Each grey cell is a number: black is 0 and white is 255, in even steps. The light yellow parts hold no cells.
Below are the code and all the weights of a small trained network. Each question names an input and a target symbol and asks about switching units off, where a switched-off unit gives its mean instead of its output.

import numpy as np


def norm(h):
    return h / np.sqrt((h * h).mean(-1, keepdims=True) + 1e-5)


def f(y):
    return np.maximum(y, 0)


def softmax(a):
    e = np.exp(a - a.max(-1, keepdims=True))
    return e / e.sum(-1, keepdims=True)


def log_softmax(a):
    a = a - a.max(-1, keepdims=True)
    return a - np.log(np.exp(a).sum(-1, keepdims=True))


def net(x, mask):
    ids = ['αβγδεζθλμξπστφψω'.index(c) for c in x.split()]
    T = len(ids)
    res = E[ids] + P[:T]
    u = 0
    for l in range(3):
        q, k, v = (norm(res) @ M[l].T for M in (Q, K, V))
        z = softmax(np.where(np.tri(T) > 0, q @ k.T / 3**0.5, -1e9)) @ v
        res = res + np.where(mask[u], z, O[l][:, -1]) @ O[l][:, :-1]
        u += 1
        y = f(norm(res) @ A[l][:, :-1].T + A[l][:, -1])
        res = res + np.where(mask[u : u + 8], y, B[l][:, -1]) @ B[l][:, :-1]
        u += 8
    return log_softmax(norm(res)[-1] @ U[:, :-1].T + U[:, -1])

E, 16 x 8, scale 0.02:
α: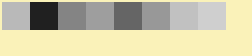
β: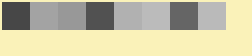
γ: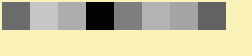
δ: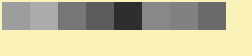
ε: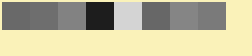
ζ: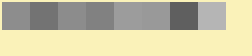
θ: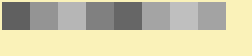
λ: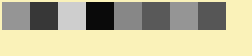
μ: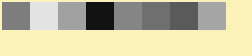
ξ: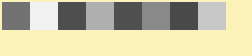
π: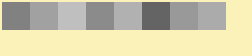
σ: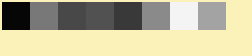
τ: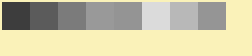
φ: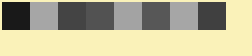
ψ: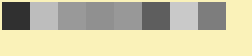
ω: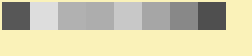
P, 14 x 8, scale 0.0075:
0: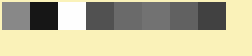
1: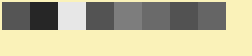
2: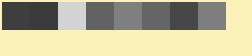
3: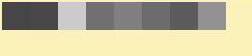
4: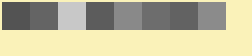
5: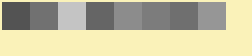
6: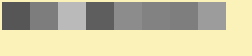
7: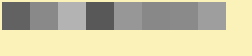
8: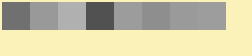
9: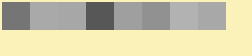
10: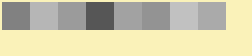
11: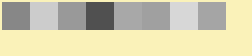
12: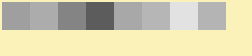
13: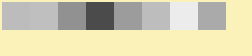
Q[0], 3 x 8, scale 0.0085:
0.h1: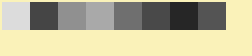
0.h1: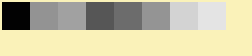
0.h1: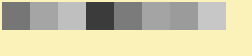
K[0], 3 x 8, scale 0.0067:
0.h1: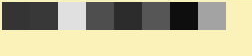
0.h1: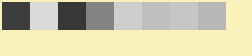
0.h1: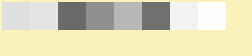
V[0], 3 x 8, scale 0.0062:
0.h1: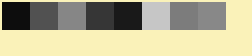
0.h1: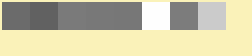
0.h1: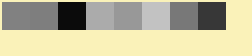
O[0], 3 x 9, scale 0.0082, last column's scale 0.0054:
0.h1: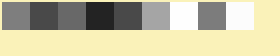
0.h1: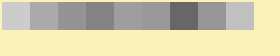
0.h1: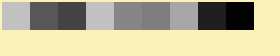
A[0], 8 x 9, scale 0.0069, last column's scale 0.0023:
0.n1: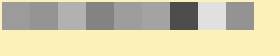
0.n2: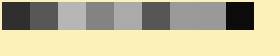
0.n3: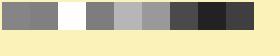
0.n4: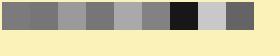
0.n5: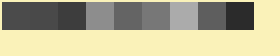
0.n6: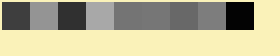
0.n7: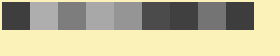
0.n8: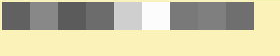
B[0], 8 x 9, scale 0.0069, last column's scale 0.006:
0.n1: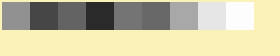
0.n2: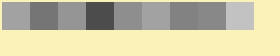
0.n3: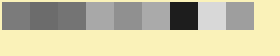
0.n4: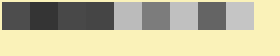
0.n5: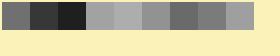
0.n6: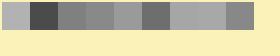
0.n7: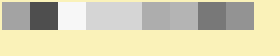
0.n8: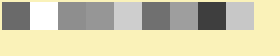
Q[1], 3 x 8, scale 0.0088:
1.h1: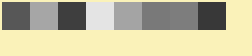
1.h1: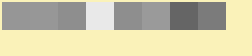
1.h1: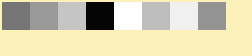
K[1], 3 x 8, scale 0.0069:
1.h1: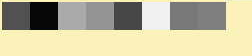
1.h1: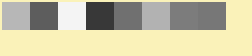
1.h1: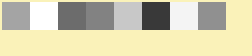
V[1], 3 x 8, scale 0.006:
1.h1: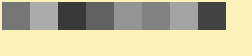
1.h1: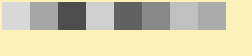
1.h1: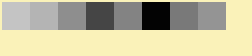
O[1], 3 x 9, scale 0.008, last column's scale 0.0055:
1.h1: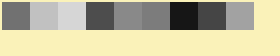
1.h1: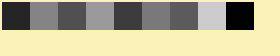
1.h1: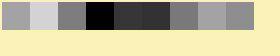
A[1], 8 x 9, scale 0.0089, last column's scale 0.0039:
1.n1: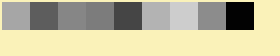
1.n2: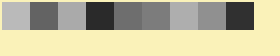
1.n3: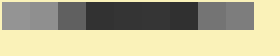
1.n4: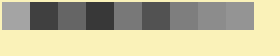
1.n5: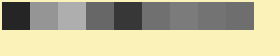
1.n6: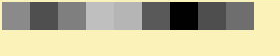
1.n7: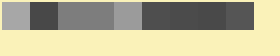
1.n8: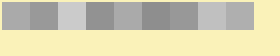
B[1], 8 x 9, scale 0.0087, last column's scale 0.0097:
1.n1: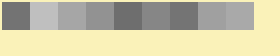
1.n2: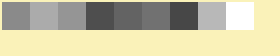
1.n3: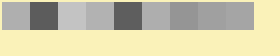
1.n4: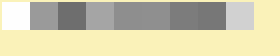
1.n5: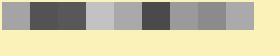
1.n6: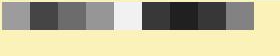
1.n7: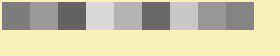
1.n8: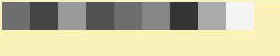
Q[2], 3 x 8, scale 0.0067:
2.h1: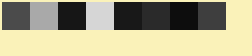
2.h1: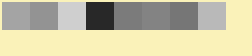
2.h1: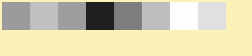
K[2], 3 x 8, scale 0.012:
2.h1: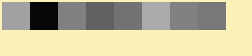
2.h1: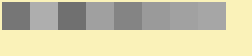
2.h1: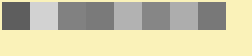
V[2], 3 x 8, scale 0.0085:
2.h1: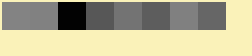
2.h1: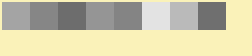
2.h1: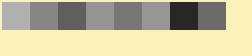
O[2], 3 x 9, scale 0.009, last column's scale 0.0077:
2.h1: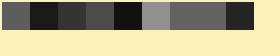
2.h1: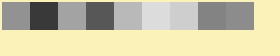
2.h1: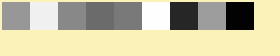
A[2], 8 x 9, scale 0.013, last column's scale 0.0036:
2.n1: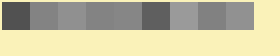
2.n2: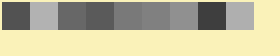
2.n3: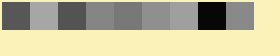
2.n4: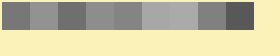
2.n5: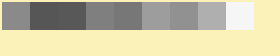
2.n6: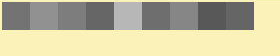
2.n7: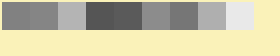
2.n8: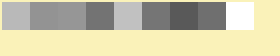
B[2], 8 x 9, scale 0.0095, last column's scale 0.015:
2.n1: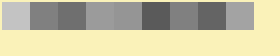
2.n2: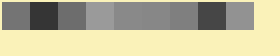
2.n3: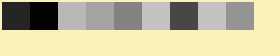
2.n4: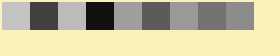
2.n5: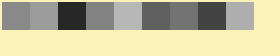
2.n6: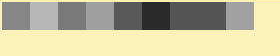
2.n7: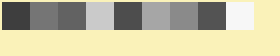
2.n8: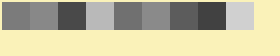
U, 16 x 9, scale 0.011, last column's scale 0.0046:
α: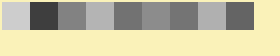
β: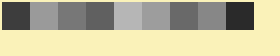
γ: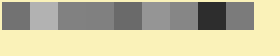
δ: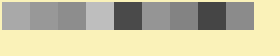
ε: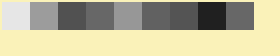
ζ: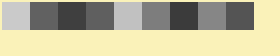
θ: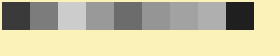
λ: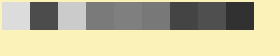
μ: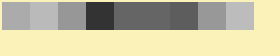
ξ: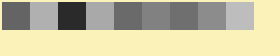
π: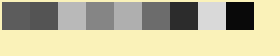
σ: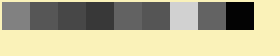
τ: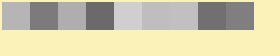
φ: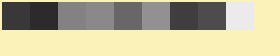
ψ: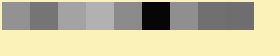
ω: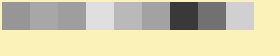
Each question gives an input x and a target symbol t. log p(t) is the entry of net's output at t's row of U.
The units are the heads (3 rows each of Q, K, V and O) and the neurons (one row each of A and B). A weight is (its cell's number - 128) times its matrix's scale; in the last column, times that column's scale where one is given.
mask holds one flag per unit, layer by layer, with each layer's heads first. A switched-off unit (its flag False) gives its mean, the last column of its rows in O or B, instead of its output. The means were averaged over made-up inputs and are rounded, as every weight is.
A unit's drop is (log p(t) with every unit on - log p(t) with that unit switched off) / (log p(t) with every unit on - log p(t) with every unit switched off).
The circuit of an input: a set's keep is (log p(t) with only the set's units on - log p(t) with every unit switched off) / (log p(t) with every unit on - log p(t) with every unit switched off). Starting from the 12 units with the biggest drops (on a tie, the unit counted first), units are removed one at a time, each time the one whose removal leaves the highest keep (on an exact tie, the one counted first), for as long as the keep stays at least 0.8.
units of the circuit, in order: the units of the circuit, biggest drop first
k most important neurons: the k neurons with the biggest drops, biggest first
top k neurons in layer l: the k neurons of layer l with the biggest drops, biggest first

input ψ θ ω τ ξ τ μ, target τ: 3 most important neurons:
(0.n8; 1.n3; 1.n8)
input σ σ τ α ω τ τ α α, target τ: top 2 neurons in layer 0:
(0.n3; 0.n7)
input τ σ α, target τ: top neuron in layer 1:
(1.n5)
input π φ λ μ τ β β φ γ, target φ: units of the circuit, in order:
(2.h1; 2.n7)
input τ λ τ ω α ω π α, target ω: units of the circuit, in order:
(2.h1; 0.h1)
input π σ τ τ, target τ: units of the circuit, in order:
(0.n8; 0.h1)
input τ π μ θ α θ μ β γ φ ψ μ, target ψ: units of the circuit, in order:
(0.h1; 2.h1)
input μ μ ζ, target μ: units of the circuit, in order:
(1.h1; 2.h1)
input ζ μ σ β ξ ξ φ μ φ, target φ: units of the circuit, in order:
(2.n3; 2.h1; 0.h1)
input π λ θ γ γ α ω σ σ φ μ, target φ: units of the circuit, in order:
(1.n8; 2.h1; 2.n7)
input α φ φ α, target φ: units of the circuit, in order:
(2.h1; 0.h1)
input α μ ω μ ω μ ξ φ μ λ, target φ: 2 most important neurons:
(1.n8; 0.n3)
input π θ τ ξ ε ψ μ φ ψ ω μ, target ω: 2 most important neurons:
(0.n8; 2.n8)
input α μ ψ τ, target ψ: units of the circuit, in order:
(2.h1)
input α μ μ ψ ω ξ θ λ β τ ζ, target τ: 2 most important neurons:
(0.n8; 0.n1)
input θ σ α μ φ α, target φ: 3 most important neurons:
(1.n8; 2.n7; 0.n1)
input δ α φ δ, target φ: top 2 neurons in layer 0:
(0.n1; 0.n5)
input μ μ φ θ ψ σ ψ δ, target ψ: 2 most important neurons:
(1.n5; 0.n1)
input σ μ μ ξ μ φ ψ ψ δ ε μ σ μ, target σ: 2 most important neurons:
(1.n8; 1.n1)
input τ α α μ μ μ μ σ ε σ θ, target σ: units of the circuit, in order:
(2.h1; 1.n8)
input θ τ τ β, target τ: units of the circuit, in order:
(0.h1)
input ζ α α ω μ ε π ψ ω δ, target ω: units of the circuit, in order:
(2.h1; 0.h1)
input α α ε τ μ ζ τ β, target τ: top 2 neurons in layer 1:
(1.n1; 1.n8)
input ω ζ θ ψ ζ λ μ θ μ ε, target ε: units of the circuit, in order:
(2.n8; 1.n4)
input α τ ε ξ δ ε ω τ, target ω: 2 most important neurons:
(0.n8; 2.n6)
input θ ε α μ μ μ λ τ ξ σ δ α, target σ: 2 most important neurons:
(1.n8; 2.n5)
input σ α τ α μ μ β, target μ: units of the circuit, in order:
(1.h1)
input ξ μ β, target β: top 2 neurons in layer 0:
(0.n8; 0.n4)
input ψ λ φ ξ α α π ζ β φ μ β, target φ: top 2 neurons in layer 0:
(0.n1; 0.n4)
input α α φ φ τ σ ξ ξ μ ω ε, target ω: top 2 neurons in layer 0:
(0.n8; 0.n5)
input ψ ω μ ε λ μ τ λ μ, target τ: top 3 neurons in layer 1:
(1.n3; 1.n1; 1.n8)
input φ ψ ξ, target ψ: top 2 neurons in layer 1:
(1.n2; 1.n4)
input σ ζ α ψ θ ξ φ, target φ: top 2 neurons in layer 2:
(2.n3; 2.n2)
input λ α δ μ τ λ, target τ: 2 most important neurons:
(0.n8; 1.n3)
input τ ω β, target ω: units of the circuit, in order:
(2.h1)
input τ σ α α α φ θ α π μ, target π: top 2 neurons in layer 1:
(1.n8; 1.n3)
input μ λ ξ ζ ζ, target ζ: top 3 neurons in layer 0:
(0.n4; 0.n1; 0.n8)
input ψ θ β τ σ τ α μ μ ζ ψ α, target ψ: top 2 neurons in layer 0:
(0.n1; 0.n3)
